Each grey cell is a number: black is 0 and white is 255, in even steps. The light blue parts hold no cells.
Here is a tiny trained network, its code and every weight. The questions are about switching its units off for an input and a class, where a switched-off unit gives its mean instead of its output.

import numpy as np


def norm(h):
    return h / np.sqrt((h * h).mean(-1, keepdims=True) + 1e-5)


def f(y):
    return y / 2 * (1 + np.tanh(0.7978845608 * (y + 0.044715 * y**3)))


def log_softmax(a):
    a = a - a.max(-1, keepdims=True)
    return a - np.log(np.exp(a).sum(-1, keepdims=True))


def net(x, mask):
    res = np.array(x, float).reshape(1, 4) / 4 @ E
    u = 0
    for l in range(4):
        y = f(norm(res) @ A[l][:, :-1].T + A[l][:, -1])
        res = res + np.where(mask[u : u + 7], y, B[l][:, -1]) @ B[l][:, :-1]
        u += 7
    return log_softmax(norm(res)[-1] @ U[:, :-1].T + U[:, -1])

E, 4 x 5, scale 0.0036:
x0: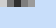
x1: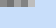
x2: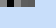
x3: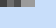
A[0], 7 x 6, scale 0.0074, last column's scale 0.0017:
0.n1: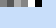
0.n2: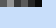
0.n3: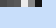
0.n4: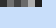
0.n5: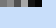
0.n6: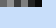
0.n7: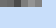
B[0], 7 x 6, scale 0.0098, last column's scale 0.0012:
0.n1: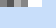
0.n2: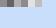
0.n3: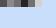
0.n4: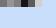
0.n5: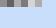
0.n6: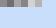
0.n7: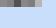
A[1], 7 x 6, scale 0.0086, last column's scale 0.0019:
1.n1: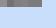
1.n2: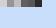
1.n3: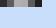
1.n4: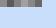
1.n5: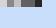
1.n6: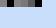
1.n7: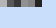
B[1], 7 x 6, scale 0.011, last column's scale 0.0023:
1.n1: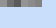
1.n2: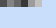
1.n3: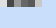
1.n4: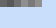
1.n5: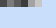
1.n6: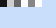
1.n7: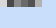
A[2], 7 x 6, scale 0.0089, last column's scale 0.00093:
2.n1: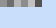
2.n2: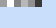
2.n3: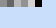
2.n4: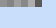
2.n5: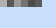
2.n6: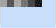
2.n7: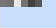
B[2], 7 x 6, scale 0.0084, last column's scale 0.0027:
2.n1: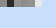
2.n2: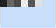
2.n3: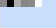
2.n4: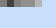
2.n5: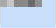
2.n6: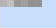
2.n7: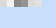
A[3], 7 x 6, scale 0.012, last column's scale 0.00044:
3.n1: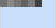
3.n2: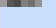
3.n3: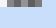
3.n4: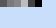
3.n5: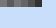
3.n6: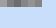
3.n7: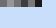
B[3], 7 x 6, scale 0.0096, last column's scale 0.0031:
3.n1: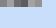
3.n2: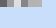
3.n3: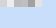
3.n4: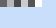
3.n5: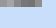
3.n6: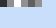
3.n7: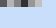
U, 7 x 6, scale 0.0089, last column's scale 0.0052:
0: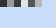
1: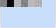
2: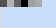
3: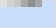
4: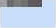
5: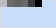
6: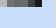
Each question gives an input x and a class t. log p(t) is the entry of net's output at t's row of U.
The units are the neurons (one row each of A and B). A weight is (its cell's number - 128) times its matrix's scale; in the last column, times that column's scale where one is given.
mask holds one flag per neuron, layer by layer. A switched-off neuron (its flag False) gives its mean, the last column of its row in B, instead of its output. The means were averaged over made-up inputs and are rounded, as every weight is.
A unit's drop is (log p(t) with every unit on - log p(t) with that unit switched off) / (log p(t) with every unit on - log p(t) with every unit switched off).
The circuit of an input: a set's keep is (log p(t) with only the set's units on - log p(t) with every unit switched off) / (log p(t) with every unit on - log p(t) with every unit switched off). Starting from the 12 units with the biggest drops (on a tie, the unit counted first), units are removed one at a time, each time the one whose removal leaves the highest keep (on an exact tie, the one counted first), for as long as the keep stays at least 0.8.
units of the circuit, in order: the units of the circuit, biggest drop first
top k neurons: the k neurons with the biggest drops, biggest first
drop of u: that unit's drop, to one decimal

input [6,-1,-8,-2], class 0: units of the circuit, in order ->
[2.n2]
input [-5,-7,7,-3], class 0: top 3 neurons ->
[1.n6, 0.n1, 3.n4]
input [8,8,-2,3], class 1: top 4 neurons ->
[0.n1, 1.n3, 2.n3, 2.n7]
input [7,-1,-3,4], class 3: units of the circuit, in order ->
[3.n3, 1.n7]
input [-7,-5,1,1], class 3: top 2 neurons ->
[1.n3, 0.n1]
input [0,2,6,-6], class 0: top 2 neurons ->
[1.n6, 0.n4]
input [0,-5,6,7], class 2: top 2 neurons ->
[0.n3, 0.n4]
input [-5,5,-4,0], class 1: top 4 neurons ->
[0.n1, 1.n6, 1.n7, 2.n3]
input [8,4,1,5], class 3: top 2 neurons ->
[1.n7, 3.n3]
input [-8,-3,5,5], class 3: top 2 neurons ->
[1.n3, 2.n7]
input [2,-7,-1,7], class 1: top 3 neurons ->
[0.n2, 0.n6, 0.n5]
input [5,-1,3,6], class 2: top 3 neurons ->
[0.n3, 0.n4, 1.n3]
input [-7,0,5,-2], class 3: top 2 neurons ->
[1.n3, 2.n7]
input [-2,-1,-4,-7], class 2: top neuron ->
[1.n2]
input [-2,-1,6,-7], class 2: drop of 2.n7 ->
-0.1
